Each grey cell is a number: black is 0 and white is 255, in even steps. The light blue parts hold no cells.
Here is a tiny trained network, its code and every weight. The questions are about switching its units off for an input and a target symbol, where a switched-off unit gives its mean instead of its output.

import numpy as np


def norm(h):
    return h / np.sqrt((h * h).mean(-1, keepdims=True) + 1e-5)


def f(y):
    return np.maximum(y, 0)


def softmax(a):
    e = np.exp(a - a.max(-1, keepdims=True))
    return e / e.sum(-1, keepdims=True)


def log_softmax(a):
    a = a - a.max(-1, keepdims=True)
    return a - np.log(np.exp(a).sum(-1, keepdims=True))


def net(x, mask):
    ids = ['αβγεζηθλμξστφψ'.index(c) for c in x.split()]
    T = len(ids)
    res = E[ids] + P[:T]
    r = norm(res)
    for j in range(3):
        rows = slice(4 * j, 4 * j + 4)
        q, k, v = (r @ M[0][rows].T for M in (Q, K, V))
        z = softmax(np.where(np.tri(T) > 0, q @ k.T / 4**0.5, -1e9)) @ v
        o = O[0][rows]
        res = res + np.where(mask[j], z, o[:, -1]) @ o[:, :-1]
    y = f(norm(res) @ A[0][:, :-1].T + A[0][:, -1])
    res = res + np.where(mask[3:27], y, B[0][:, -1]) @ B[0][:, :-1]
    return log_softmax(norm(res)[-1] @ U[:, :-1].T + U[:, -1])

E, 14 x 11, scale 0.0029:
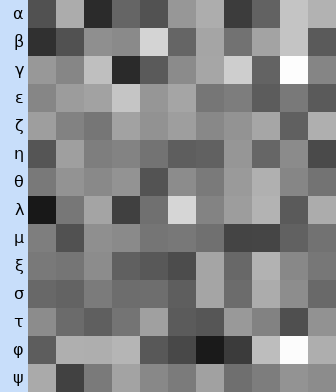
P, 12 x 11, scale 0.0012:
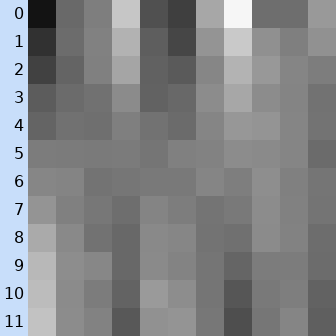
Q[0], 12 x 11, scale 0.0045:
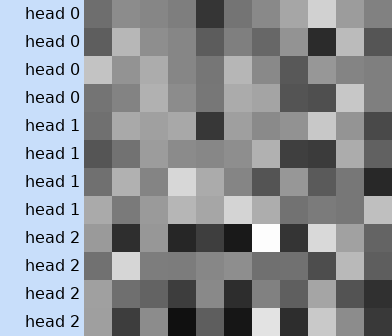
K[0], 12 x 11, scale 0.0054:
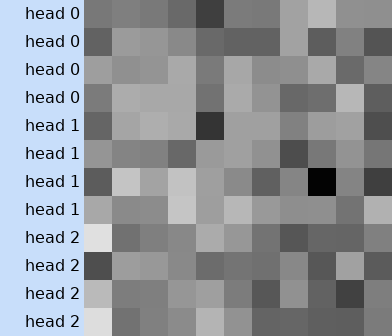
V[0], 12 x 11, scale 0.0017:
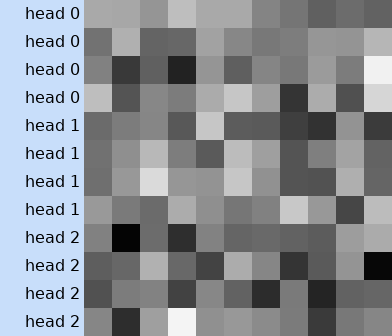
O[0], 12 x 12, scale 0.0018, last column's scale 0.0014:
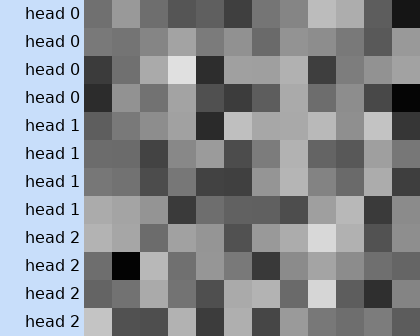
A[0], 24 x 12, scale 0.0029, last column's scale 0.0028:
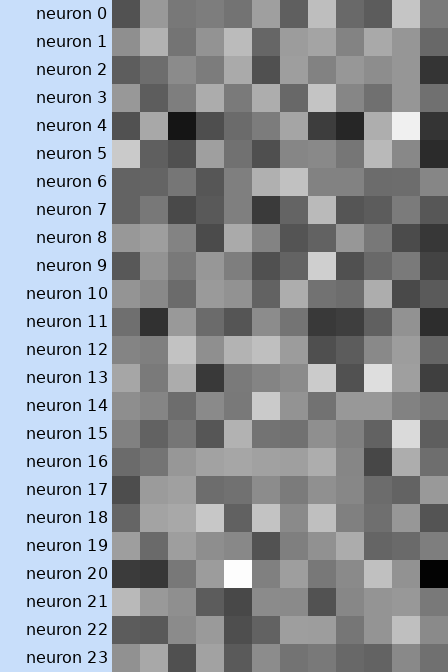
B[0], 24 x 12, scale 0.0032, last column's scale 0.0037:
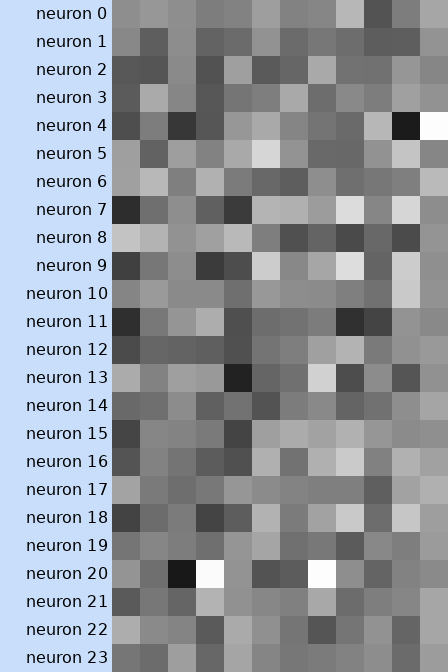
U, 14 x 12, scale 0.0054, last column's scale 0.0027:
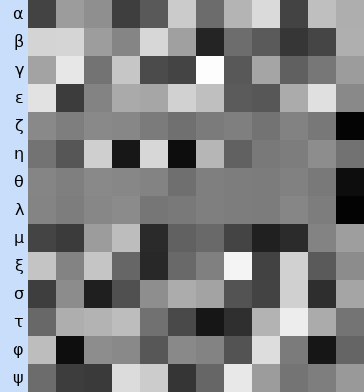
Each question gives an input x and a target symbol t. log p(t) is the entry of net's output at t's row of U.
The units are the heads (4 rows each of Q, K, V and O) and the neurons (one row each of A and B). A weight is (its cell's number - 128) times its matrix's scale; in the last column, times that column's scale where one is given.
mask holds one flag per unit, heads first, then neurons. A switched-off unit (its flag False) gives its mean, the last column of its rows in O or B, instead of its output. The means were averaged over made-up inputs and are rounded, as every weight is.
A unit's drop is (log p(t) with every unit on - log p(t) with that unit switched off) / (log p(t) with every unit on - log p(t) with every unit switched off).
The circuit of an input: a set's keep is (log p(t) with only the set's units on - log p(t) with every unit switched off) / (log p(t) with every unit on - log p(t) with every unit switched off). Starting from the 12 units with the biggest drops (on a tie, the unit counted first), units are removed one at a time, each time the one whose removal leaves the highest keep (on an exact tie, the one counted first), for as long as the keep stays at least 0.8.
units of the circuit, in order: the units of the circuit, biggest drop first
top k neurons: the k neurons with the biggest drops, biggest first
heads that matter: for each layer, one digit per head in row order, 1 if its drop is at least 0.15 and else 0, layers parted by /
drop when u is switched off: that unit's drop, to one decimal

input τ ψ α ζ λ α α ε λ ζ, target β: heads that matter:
110
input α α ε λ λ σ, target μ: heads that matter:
001
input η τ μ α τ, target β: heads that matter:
011
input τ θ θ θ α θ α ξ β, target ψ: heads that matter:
000
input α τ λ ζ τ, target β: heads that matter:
010
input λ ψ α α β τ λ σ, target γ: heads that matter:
001
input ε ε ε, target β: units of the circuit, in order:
[head 0; neuron 8]
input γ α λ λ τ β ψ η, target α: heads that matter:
010
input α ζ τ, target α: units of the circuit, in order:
[neuron 7]
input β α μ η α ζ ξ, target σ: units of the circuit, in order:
[head 2; neuron 4]
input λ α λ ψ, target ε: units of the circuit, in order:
[neuron 5; neuron 4]
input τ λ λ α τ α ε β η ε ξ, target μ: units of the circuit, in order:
[head 2; neuron 11]
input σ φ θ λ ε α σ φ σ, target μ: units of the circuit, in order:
[head 2; neuron 11]
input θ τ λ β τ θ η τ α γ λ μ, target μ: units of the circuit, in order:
[neuron 11]
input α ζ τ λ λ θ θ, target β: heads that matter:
010
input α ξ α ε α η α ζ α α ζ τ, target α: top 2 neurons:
[neuron 7; neuron 4]
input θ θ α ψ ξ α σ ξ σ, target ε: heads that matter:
001
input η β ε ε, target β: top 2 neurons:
[neuron 4; neuron 8]
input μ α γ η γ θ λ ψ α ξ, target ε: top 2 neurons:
[neuron 5; neuron 4]
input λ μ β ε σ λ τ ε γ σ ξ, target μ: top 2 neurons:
[neuron 4; neuron 11]
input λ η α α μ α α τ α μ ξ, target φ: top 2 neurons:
[neuron 4; neuron 19]
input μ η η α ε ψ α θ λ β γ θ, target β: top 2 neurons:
[neuron 4; neuron 8]
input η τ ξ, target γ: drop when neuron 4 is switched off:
0.3
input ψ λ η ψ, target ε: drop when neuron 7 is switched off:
0.0
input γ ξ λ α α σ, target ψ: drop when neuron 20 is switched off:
0.5
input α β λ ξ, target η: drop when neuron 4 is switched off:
0.6
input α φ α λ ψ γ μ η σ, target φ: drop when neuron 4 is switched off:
0.4
